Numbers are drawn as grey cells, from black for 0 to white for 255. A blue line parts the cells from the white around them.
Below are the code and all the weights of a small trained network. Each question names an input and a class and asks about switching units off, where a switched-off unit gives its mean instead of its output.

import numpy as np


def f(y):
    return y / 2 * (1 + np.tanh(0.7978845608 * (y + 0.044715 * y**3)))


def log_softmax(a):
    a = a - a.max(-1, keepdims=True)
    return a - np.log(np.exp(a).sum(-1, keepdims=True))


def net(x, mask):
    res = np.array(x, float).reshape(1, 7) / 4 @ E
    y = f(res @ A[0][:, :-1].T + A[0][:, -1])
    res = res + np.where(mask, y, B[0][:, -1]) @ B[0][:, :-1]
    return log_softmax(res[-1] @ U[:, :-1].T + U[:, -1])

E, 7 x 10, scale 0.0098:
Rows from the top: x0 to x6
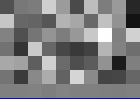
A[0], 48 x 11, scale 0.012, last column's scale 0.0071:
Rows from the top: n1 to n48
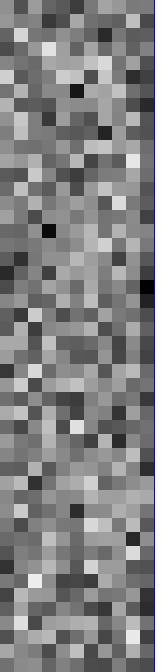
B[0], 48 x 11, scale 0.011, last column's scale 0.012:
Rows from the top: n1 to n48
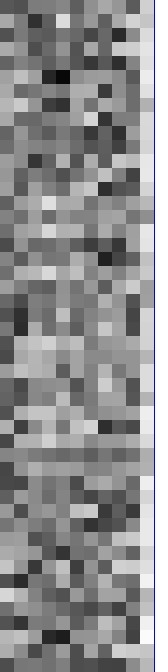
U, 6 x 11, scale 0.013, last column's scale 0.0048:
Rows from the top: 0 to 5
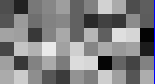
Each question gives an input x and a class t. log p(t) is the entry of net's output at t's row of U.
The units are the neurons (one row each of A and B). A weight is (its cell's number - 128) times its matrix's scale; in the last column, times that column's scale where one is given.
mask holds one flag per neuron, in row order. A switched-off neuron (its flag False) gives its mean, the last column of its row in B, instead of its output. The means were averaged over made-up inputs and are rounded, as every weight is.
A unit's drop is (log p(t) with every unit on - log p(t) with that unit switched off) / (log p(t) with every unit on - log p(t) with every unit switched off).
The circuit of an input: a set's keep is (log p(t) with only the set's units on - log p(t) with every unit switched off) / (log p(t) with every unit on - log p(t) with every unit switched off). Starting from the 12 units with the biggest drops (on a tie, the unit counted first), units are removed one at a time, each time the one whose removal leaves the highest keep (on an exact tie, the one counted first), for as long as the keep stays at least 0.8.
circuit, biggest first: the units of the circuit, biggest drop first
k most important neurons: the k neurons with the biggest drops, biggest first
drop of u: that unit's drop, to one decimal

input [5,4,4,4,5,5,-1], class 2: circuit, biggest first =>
(n39)
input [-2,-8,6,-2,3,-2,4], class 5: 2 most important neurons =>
(n46 n40)
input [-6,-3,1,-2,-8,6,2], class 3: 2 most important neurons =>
(n17 n20)
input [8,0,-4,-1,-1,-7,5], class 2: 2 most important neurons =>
(n41 n39)
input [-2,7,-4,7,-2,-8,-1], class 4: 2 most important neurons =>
(n9 n14)
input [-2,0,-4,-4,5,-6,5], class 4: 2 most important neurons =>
(n37 n9)
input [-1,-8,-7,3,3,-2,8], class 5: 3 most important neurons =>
(n46 n43 n13)
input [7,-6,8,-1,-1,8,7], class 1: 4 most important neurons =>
(n38 n5 n18 n36)
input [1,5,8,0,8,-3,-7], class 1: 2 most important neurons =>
(n5 n18)
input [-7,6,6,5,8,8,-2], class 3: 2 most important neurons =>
(n32 n26)
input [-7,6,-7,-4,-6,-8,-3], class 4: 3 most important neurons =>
(n9 n37 n14)
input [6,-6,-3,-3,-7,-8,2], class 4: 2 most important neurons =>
(n37 n7)
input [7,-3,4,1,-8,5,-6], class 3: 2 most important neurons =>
(n20 n27)
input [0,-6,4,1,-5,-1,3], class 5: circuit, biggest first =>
(n46)
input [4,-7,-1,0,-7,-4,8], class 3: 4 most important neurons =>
(n20 n15 n17 n6)
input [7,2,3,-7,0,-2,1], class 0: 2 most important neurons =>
(n28 n45)
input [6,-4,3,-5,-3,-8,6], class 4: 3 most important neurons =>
(n37 n14 n7)
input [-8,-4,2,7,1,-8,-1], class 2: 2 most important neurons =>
(n12 n2)
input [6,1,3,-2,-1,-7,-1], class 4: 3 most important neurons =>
(n14 n37 n7)
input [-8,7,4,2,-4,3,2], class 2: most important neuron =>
(n47)
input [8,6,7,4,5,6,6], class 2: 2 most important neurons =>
(n39 n41)
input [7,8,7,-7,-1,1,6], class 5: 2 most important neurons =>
(n6 n8)
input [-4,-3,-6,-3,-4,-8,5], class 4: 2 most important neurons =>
(n37 n9)
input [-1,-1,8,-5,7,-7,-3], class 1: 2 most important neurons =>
(n5 n18)
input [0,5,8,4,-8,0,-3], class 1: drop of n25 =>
0.1
